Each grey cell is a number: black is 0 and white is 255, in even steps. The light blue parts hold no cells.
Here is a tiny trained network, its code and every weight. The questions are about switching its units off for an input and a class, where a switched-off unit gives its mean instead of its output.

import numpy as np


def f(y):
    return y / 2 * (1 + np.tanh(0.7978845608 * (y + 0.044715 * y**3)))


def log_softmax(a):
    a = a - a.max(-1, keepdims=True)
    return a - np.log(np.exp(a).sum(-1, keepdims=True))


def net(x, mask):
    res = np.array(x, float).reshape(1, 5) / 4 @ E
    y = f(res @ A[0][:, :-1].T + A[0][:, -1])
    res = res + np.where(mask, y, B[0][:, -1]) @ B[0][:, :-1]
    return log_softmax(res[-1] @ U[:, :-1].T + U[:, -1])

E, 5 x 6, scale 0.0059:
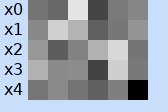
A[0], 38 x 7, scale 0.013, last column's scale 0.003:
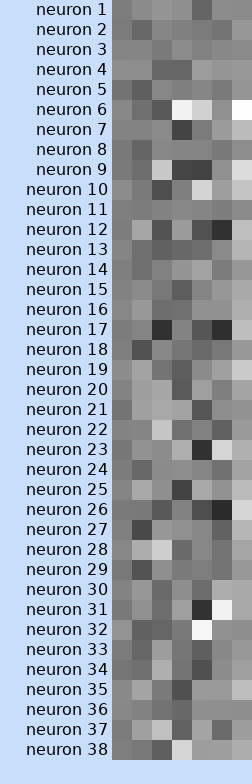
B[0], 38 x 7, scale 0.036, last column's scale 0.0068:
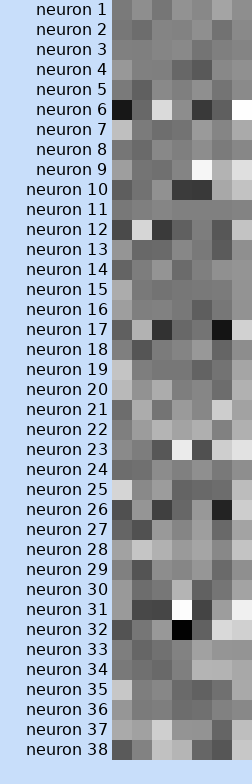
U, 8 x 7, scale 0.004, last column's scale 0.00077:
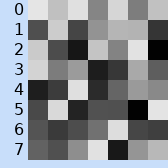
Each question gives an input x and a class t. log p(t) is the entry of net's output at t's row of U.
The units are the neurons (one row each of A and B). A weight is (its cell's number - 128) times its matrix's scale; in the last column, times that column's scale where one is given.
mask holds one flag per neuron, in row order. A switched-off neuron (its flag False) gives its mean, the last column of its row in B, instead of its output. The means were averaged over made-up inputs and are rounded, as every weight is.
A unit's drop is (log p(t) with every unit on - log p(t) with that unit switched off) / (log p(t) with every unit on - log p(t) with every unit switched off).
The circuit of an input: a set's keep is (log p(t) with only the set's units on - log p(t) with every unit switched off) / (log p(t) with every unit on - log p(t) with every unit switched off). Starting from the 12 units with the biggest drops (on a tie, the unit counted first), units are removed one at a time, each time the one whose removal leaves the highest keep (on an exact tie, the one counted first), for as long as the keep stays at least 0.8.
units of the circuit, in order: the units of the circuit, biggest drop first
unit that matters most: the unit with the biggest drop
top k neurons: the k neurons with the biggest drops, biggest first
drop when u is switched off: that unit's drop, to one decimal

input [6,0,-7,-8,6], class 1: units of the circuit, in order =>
[neuron 9; neuron 12]
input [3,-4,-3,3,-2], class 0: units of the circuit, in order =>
[neuron 31; neuron 6]
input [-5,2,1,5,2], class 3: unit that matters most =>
neuron 32
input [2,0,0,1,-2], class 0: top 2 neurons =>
[neuron 31; neuron 23]
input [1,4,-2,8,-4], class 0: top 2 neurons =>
[neuron 28; neuron 37]
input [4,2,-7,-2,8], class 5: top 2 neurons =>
[neuron 26; neuron 12]
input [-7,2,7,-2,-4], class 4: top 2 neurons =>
[neuron 32; neuron 6]
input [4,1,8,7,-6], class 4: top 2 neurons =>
[neuron 6; neuron 32]
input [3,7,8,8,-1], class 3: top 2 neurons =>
[neuron 32; neuron 10]
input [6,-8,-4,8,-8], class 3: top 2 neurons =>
[neuron 32; neuron 23]
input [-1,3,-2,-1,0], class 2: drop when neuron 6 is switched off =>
0.3
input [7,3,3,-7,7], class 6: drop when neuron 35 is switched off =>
0.2
